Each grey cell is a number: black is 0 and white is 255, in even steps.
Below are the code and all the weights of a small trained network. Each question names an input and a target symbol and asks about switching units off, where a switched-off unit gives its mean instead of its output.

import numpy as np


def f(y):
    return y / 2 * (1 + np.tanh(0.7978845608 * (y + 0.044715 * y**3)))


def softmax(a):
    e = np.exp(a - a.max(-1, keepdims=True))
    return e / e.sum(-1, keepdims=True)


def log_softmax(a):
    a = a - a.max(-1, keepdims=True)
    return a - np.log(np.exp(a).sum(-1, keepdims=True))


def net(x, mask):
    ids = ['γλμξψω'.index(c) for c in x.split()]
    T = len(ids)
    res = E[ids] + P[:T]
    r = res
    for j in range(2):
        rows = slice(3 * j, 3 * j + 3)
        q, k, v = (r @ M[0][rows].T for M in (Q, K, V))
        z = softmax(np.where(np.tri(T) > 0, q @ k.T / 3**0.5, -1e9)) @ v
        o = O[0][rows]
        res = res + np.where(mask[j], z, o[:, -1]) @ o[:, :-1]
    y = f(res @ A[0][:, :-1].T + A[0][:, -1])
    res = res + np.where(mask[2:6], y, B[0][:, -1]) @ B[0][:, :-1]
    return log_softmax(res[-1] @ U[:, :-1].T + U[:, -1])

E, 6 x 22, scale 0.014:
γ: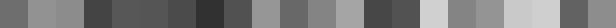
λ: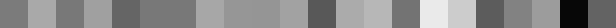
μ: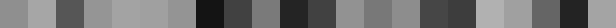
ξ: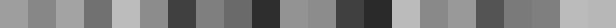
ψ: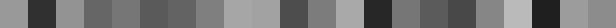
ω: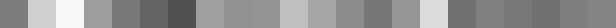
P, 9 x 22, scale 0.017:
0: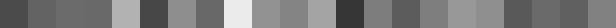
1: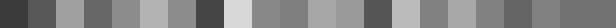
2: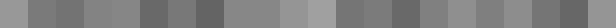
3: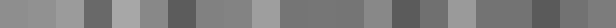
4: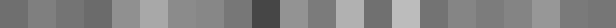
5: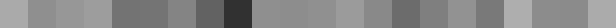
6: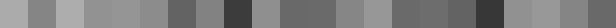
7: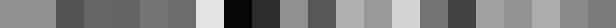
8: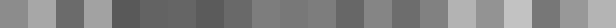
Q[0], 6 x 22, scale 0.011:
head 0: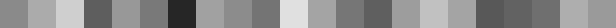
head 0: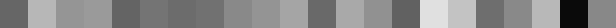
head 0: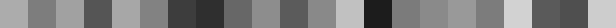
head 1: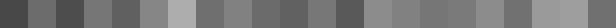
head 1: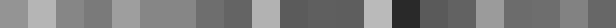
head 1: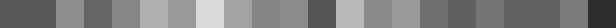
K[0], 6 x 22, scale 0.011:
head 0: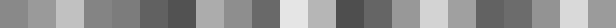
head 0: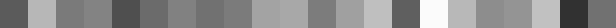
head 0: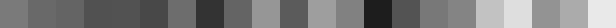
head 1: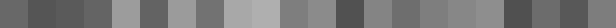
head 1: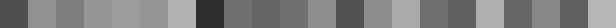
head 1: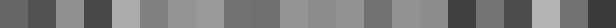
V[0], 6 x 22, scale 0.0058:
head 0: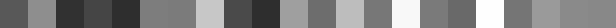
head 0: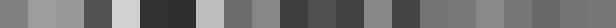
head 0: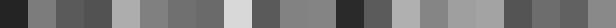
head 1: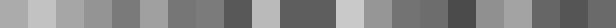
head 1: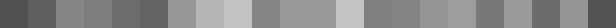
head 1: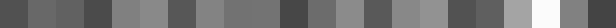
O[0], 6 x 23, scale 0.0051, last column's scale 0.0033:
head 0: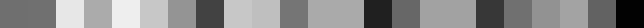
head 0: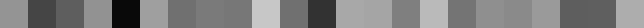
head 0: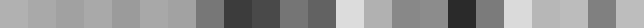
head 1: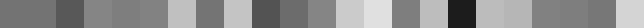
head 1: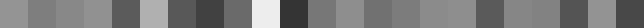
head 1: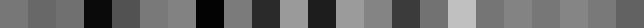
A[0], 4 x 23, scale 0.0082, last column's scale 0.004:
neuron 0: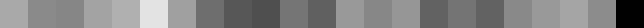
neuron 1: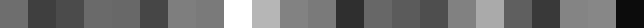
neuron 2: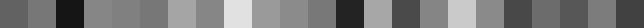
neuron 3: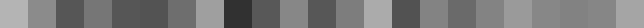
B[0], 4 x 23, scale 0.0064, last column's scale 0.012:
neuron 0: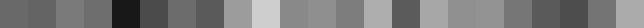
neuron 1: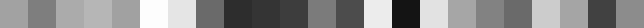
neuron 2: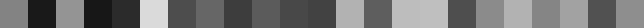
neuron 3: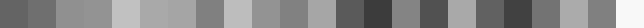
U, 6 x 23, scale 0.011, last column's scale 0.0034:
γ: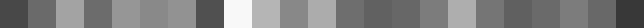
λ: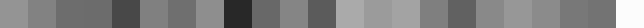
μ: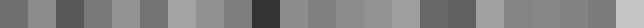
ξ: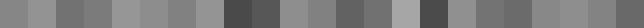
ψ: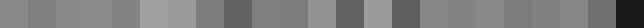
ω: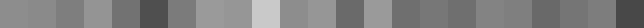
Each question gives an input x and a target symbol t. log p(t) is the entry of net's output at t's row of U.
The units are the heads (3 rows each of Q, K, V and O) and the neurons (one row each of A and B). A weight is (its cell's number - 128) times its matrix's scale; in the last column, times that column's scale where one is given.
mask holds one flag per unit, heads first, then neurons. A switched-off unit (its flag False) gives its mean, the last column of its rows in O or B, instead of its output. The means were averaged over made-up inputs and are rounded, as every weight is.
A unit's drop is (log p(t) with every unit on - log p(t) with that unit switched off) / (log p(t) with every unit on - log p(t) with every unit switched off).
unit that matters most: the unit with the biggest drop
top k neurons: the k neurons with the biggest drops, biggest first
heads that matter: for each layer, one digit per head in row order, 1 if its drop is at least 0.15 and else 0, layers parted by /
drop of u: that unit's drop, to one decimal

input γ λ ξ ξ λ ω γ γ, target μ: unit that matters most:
neuron 3
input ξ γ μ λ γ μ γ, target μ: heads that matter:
01
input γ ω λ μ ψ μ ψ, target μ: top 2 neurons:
neuron 0; neuron 3
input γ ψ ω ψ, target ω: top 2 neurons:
neuron 2; neuron 3
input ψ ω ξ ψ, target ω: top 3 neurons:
neuron 3; neuron 1; neuron 2
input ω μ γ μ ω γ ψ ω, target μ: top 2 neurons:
neuron 3; neuron 2
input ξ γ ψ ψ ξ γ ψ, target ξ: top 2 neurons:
neuron 0; neuron 3
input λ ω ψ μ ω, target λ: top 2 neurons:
neuron 3; neuron 0
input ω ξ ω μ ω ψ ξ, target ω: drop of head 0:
0.2
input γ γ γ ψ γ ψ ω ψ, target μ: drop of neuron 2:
0.1
